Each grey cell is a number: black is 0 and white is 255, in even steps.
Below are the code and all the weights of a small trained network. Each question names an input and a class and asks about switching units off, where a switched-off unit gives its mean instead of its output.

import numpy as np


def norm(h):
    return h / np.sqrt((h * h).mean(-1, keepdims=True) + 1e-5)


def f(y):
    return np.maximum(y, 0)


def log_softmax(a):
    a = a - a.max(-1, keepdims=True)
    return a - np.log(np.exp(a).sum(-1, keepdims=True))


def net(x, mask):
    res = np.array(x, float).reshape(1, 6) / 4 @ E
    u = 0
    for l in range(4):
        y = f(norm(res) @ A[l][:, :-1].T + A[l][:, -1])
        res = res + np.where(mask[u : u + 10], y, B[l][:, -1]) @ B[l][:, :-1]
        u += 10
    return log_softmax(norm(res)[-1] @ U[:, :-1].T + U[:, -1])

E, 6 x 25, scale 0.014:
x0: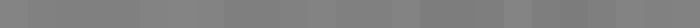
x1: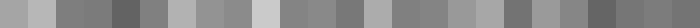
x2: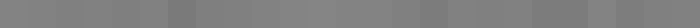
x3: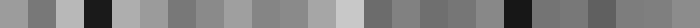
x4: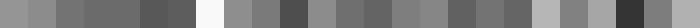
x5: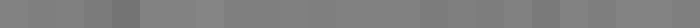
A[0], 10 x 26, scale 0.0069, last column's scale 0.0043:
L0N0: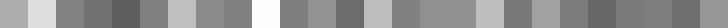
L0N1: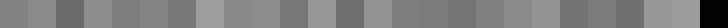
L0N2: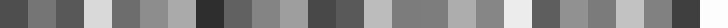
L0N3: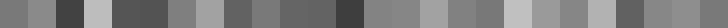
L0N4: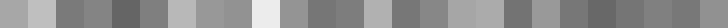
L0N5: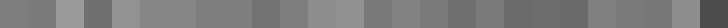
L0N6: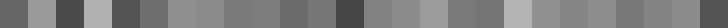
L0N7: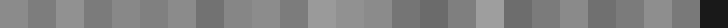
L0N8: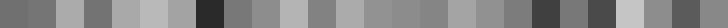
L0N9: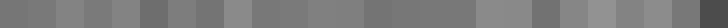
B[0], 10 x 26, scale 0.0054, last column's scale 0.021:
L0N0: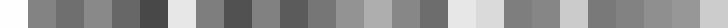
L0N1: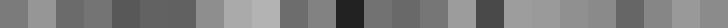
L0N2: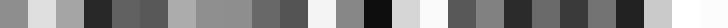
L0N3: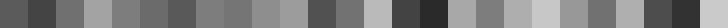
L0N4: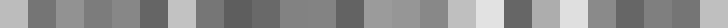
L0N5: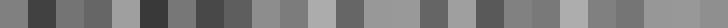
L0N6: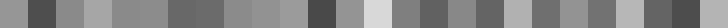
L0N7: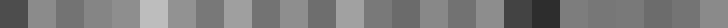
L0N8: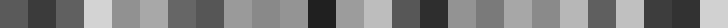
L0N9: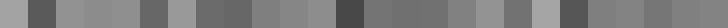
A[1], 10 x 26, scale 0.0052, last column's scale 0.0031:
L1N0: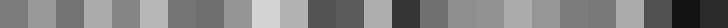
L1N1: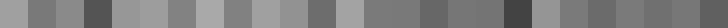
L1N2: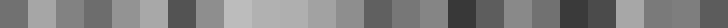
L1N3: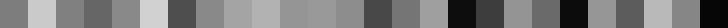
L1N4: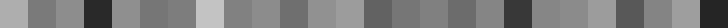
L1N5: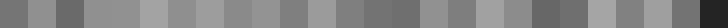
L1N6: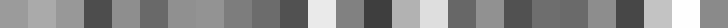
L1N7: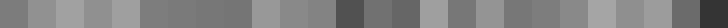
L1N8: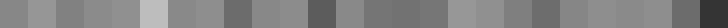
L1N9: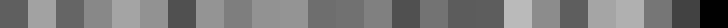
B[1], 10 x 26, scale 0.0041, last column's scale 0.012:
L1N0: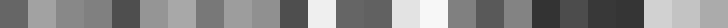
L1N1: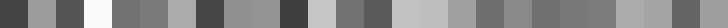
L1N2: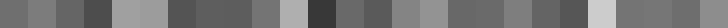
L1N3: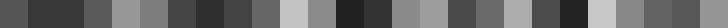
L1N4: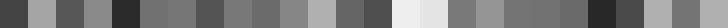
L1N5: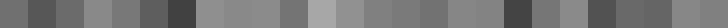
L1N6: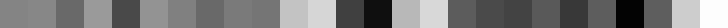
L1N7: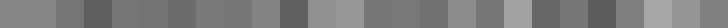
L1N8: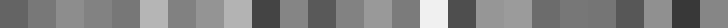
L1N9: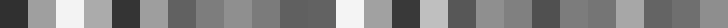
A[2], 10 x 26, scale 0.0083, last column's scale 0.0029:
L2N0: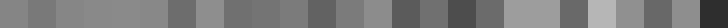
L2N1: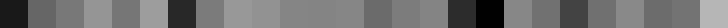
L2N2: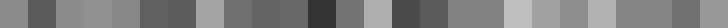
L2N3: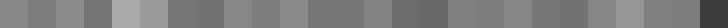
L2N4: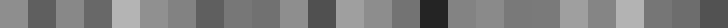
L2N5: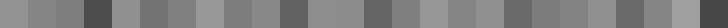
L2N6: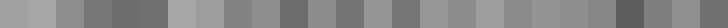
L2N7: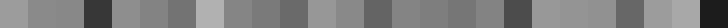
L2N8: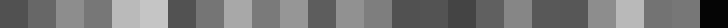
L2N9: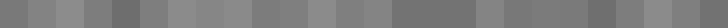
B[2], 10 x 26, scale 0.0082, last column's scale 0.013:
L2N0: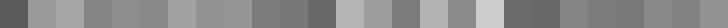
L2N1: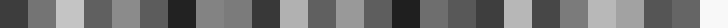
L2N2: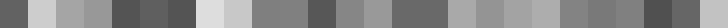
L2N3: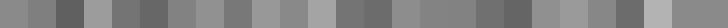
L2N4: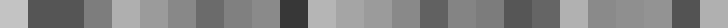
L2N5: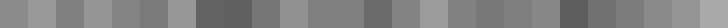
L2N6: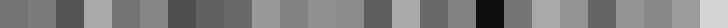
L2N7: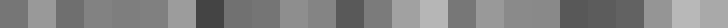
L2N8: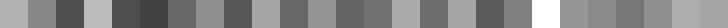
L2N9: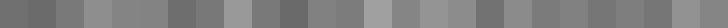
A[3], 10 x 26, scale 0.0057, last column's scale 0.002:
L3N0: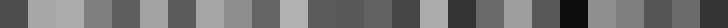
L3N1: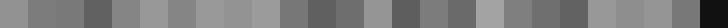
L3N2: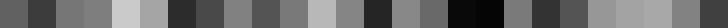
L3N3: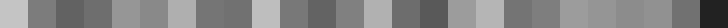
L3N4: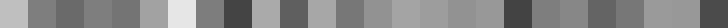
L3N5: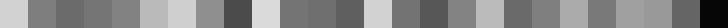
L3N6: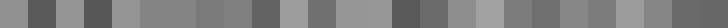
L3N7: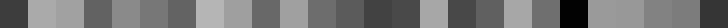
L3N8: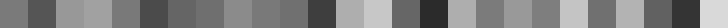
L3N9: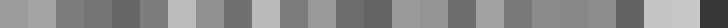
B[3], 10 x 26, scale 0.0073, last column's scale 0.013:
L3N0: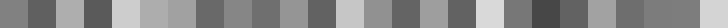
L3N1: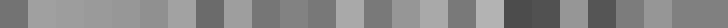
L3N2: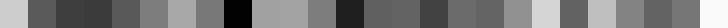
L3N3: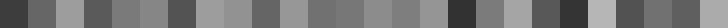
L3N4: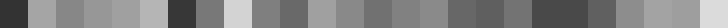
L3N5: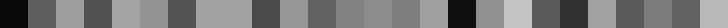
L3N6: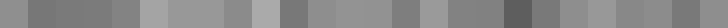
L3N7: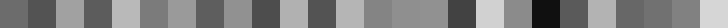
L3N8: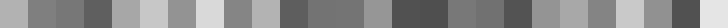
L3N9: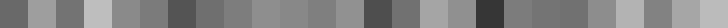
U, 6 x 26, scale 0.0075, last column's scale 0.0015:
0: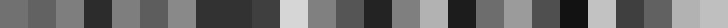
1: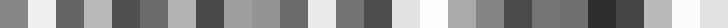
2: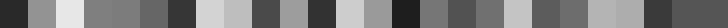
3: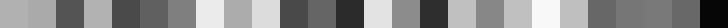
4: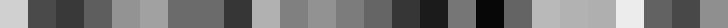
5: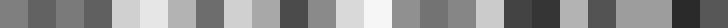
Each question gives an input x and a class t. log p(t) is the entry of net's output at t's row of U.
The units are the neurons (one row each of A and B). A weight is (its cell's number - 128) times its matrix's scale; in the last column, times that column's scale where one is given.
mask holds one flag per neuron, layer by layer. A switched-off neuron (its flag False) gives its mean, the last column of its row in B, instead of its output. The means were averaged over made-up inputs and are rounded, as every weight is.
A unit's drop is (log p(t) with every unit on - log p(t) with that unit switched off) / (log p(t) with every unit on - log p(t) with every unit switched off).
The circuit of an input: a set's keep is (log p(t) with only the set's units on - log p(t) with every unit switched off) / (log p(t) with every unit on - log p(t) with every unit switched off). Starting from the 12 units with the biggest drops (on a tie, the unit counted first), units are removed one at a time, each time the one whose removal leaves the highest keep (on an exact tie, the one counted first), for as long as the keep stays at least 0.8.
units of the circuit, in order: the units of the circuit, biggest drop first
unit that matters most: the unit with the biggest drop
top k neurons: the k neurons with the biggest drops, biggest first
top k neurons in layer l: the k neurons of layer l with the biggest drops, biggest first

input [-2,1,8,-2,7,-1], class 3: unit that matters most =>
L0N2
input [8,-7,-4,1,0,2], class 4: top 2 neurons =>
L0N2; L1N6
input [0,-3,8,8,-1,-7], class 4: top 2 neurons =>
L0N2; L0N0
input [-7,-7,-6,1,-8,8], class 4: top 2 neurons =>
L0N8; L1N6
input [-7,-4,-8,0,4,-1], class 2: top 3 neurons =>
L0N2; L0N0; L0N4
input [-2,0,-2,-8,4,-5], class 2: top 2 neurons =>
L0N0; L0N4
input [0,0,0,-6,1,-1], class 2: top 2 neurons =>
L0N3; L0N6
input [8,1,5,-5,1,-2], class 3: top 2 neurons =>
L0N3; L0N6
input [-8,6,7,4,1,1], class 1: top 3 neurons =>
L0N8; L0N3; L0N6
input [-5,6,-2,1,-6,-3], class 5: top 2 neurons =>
L0N8; L1N6
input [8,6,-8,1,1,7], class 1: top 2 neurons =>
L0N8; L0N3
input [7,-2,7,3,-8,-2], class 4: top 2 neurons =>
L0N8; L0N0
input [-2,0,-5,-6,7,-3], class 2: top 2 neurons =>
L0N0; L0N4
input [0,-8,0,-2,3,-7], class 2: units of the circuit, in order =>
L0N2
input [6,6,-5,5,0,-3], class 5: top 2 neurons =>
L0N2; L1N6
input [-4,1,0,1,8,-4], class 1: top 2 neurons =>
L0N8; L2N1
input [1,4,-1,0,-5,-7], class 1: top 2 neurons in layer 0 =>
L0N2; L0N3
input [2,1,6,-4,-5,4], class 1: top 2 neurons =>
L0N2; L2N1
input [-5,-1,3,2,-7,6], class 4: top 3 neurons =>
L0N8; L0N0; L0N4
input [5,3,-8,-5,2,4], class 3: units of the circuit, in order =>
L0N3
